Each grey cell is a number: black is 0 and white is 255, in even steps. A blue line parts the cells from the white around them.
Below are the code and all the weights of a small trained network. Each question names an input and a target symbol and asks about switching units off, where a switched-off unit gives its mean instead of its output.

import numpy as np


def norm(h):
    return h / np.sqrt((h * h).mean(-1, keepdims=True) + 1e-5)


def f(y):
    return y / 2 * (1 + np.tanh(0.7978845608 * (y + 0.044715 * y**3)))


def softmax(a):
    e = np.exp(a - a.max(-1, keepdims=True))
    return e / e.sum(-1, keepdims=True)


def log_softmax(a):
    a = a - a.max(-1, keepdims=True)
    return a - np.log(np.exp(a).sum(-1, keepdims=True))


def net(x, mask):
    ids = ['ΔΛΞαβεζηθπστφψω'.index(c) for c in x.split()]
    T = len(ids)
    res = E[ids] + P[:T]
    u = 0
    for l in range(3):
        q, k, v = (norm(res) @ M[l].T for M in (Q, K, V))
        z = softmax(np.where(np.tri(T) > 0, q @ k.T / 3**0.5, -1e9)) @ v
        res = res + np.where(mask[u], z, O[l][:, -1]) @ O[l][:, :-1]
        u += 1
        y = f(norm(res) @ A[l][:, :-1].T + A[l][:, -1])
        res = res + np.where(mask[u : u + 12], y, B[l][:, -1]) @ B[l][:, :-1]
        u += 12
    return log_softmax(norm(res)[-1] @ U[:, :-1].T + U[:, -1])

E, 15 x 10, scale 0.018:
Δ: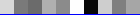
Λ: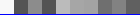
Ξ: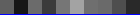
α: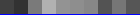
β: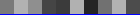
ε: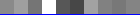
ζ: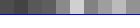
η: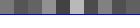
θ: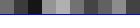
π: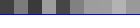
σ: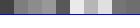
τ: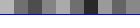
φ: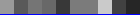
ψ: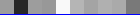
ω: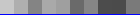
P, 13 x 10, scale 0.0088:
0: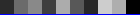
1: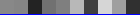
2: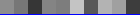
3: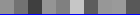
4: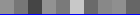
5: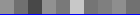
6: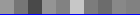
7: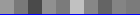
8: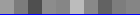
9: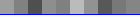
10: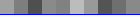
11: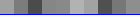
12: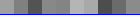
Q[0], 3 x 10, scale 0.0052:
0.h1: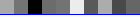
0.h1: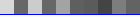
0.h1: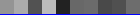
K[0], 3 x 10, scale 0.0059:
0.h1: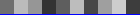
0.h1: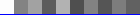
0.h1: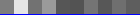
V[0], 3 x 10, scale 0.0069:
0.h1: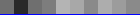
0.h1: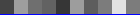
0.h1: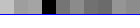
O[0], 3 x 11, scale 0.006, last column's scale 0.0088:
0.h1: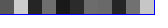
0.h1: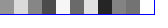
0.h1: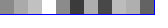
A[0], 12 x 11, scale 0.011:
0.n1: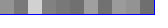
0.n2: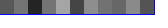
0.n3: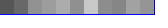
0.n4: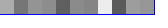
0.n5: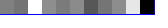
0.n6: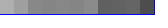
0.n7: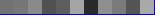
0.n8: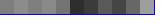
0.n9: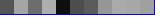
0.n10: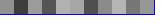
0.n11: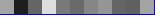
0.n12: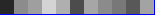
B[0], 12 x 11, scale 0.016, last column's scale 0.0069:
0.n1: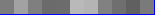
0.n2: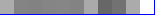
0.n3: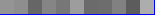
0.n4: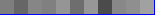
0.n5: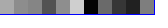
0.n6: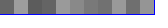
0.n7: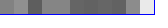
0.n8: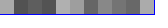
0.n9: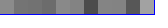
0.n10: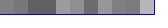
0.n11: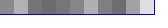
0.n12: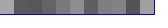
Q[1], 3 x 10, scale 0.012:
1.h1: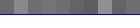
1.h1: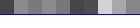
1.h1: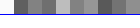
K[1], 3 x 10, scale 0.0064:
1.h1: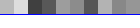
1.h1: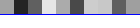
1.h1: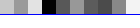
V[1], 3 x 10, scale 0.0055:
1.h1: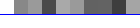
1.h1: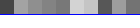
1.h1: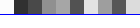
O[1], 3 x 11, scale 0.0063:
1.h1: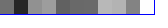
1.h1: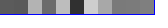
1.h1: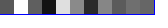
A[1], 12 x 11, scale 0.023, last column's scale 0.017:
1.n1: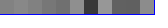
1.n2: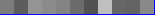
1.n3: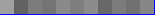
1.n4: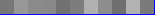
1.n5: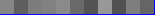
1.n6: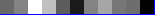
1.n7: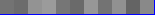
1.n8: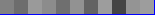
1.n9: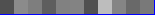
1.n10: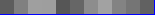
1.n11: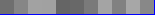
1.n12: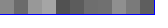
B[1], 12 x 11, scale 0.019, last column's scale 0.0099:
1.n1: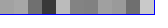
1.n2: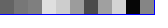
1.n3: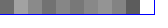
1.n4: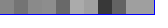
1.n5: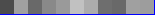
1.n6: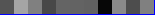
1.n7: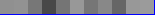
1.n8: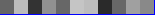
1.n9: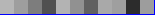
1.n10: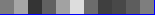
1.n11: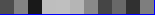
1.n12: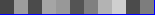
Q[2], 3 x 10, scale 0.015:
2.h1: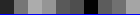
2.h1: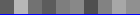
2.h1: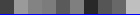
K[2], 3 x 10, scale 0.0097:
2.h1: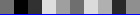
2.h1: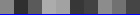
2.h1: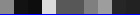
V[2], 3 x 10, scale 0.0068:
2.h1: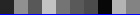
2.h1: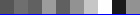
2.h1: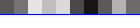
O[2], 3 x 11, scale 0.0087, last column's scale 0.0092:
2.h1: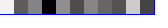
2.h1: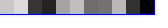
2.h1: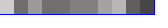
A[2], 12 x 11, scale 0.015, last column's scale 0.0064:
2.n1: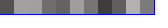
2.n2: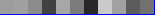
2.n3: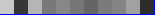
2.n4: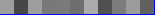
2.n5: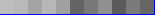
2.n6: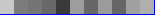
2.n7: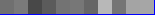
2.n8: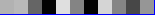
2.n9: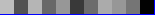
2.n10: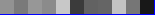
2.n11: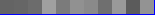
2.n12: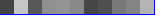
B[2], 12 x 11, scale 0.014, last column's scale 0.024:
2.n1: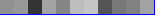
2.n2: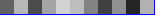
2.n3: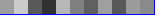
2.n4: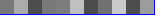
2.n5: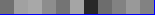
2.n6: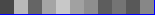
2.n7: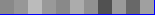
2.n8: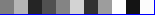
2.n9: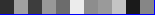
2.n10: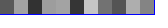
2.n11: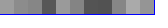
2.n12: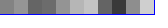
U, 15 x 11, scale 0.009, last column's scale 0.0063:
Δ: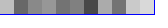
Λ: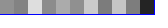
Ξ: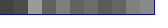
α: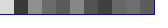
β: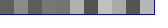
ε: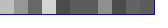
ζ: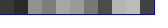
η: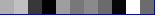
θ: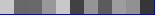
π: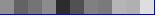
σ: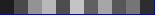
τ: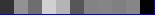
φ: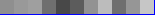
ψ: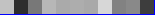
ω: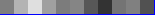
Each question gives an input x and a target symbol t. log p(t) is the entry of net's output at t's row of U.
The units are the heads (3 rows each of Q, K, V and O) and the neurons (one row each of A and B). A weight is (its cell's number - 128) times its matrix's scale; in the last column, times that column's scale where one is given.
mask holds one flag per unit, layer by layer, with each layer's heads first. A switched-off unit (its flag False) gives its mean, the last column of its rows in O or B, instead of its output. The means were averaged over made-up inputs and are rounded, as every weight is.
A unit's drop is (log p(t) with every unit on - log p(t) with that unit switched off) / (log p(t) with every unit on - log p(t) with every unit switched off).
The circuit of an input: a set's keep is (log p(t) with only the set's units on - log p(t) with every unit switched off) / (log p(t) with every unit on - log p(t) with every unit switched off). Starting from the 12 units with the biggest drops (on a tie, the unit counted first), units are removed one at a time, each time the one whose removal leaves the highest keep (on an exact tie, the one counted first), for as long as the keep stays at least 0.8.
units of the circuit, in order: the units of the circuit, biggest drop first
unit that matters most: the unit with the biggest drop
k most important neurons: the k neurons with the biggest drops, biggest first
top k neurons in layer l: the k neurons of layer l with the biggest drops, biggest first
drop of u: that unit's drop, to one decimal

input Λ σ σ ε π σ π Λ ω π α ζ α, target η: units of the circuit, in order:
[2.n8]
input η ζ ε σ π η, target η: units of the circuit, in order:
[0.n7, 2.n12, 2.n2]
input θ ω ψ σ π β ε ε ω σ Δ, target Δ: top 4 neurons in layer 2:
[2.n8, 2.n2, 2.n12, 2.n7]
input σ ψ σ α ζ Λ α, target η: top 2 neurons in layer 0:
[0.n2, 0.n6]
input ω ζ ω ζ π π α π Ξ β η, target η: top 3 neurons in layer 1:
[1.n7, 1.n1, 1.n4]
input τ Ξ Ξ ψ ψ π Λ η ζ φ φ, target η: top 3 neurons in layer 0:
[0.n4, 0.n11, 0.n7]
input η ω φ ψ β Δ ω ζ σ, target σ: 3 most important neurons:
[2.n8, 0.n3, 2.n12]
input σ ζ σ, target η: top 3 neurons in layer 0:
[0.n10, 0.n8, 0.n4]
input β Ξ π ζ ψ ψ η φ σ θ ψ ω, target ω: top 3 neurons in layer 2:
[2.n8, 2.n5, 2.n12]
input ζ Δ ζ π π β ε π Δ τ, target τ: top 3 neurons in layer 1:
[1.n1, 1.n3, 1.n9]
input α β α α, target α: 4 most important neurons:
[0.n2, 2.n8, 0.n12, 2.n11]
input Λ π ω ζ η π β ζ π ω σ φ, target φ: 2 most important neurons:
[2.n8, 0.n2]
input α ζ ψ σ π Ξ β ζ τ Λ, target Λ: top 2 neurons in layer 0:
[0.n2, 0.n6]
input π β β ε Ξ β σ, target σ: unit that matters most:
1.h1
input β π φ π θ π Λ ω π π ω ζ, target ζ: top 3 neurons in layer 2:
[2.n8, 2.n12, 2.n11]
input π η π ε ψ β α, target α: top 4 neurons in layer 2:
[2.n8, 2.n11, 2.n12, 2.n2]
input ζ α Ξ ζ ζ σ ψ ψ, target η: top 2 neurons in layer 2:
[2.n8, 2.n2]
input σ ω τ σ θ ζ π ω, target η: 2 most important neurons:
[0.n11, 2.n8]
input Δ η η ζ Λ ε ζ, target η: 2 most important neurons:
[0.n2, 2.n8]
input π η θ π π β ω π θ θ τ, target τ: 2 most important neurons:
[2.n8, 1.n1]
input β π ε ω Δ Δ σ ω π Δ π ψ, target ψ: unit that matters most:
0.h1
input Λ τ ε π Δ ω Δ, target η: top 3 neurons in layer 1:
[1.n8, 1.n5, 1.n3]
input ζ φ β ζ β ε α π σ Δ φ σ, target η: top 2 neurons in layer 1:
[1.n1, 1.n7]
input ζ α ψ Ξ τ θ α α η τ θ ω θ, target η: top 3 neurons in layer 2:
[2.n12, 2.n2, 2.n4]
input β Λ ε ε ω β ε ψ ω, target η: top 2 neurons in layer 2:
[2.n8, 2.n3]
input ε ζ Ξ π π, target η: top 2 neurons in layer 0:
[0.n2, 0.n8]
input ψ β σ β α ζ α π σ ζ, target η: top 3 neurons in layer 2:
[2.n8, 2.n3, 2.n2]
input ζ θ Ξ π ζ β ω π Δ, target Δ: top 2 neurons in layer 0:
[0.n2, 0.n11]
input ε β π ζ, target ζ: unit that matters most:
0.h1
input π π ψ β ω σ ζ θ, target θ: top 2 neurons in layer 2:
[2.n8, 2.n12]
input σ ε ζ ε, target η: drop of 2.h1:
0.1
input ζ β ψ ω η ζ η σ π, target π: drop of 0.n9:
0.5
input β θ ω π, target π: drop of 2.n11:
0.2
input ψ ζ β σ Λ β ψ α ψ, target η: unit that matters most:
0.h1
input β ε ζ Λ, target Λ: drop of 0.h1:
1.2
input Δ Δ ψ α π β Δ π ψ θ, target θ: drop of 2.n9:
0.1
